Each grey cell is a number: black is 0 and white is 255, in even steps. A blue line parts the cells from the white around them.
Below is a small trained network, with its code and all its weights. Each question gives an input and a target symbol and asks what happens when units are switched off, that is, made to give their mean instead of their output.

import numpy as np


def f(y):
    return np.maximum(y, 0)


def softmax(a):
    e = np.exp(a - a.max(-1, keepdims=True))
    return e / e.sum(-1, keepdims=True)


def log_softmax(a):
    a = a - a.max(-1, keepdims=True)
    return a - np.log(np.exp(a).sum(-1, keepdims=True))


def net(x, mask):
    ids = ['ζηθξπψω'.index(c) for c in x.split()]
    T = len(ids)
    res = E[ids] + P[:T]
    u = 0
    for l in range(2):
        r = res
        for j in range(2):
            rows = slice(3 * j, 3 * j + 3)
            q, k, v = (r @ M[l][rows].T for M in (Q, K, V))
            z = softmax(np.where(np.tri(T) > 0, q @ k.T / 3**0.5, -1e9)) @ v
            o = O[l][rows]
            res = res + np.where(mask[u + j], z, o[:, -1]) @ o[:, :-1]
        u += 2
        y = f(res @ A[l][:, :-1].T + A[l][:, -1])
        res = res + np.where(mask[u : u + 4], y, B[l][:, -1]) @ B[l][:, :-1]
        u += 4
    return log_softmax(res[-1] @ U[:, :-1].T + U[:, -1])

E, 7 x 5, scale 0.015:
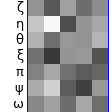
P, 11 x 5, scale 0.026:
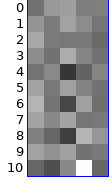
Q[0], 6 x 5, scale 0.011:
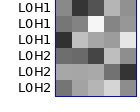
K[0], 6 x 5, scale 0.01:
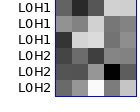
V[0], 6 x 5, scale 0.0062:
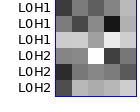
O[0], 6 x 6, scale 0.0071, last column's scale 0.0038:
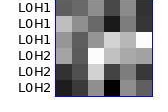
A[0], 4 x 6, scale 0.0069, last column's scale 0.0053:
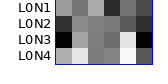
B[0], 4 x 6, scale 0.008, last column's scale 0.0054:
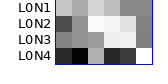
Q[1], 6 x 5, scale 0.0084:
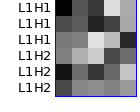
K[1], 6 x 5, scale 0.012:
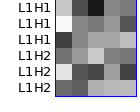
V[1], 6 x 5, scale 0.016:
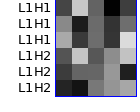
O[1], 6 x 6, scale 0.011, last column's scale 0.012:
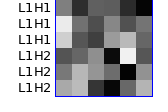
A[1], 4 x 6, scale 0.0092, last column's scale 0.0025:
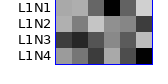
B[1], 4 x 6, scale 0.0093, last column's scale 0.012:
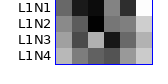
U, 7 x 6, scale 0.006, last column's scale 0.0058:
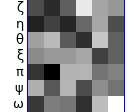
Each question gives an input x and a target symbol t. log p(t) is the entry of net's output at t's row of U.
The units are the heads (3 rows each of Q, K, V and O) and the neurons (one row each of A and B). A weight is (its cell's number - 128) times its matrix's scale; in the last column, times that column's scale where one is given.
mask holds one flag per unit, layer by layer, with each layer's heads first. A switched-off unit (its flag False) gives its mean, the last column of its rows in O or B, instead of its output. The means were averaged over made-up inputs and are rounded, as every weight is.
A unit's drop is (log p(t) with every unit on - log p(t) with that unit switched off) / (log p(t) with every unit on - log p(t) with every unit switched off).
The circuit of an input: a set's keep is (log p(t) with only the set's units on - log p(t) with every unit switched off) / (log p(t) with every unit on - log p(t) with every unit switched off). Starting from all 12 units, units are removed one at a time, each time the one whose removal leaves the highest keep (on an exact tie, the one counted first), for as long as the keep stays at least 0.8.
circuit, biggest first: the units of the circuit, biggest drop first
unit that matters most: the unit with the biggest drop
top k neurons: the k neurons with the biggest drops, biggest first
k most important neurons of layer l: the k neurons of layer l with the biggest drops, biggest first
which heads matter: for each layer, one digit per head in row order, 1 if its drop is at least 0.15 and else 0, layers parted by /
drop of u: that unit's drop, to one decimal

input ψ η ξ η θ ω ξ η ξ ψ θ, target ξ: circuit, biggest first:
L1H2; L0H2
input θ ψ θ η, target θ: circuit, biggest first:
L1H1; L0H2; L1N1
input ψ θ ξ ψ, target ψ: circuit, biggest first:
L0N4; L1H1; L1N3; L0H1
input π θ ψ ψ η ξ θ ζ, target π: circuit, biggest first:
L1H1; L1H2
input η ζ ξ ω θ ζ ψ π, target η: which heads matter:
11 / 01
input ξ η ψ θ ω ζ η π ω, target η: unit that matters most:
L0H2
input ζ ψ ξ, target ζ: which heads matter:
01 / 01
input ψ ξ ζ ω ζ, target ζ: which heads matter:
10 / 01
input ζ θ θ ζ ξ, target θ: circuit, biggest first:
L0H1; L1H1
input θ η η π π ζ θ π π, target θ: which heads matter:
00 / 10
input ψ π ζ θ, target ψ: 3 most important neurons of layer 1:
L1N3; L1N4; L1N1
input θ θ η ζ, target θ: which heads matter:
00 / 11
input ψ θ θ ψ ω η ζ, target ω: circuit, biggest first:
L1H2; L0H2
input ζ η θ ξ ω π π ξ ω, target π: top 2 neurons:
L0N4; L1N3
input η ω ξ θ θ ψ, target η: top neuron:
L0N4
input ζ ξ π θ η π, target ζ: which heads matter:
11 / 01
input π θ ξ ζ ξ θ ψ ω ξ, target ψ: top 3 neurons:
L0N4; L1N3; L1N4
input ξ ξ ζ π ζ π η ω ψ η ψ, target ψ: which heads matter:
01 / 10
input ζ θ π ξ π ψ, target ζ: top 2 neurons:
L0N4; L0N1
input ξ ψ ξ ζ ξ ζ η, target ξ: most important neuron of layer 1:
L1N2
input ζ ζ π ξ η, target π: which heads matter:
10 / 01
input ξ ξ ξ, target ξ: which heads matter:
00 / 01
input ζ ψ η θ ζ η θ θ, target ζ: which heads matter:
10 / 01
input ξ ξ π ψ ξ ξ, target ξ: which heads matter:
01 / 01
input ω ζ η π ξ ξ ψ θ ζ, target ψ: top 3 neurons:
L0N4; L1N3; L1N4
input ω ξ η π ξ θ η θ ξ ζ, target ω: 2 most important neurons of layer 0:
L0N4; L0N3
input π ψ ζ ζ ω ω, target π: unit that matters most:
L1H1
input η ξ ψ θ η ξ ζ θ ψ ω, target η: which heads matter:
11 / 01
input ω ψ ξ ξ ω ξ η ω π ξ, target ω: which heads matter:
11 / 11
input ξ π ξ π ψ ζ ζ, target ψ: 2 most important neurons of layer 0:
L0N4; L0N1
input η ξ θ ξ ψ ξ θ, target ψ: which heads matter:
11 / 10
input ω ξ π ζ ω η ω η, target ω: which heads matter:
11 / 10
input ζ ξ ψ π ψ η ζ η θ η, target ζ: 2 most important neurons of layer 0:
L0N4; L0N1
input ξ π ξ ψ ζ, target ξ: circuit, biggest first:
L1H2
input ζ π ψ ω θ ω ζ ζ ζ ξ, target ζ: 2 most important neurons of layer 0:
L0N4; L0N1
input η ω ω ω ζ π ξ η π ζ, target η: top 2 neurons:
L0N4; L1N1
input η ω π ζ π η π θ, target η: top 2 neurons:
L0N4; L1N1
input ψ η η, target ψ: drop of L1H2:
0.1
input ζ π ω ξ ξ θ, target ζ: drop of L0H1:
0.3
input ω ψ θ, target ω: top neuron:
L0N4
